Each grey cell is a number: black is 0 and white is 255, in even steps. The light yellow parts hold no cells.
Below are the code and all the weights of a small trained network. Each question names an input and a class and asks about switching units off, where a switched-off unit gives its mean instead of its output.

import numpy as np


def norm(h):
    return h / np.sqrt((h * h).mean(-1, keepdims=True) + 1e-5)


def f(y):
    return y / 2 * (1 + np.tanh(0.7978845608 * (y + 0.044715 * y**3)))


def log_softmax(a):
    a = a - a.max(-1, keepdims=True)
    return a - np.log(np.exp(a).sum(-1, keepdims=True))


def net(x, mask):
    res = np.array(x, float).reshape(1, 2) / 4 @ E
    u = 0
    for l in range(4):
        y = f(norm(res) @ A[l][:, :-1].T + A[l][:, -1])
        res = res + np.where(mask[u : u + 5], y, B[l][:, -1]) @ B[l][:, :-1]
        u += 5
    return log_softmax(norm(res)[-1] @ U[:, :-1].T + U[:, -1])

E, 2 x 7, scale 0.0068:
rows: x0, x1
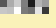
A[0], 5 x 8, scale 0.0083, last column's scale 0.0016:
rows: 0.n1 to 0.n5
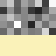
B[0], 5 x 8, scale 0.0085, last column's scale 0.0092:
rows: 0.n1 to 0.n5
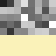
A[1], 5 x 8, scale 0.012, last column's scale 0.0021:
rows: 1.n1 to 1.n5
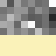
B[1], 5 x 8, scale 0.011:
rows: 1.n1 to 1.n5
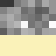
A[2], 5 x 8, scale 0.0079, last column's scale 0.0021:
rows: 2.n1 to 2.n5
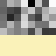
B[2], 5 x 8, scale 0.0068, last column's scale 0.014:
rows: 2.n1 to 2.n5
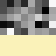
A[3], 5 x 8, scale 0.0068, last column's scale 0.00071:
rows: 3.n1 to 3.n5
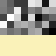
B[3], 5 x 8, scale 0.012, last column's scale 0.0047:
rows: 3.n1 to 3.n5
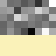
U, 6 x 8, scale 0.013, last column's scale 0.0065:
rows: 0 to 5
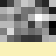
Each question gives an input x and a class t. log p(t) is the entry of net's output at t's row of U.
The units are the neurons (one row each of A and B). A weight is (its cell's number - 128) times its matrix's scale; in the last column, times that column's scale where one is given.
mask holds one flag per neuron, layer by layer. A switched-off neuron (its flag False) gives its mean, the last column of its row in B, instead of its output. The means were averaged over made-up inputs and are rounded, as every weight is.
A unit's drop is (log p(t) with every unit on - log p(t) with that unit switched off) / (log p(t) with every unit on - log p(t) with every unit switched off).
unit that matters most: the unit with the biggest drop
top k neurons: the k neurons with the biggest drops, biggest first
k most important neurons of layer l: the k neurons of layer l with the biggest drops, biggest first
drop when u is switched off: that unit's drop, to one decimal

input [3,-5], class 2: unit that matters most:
0.n4
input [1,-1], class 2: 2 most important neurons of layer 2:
2.n4; 2.n1
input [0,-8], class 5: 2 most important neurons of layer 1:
1.n4; 1.n5
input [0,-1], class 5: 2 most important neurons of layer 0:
0.n4; 0.n1
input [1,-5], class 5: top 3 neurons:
0.n4; 0.n1; 1.n4
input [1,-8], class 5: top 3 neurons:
0.n4; 1.n4; 2.n4
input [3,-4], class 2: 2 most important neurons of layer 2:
2.n4; 2.n1
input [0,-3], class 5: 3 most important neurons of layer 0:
0.n4; 0.n1; 0.n3
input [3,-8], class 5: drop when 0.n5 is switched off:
0.1
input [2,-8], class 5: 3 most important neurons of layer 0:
0.n4; 0.n1; 0.n2
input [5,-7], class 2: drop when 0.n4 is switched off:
1.1
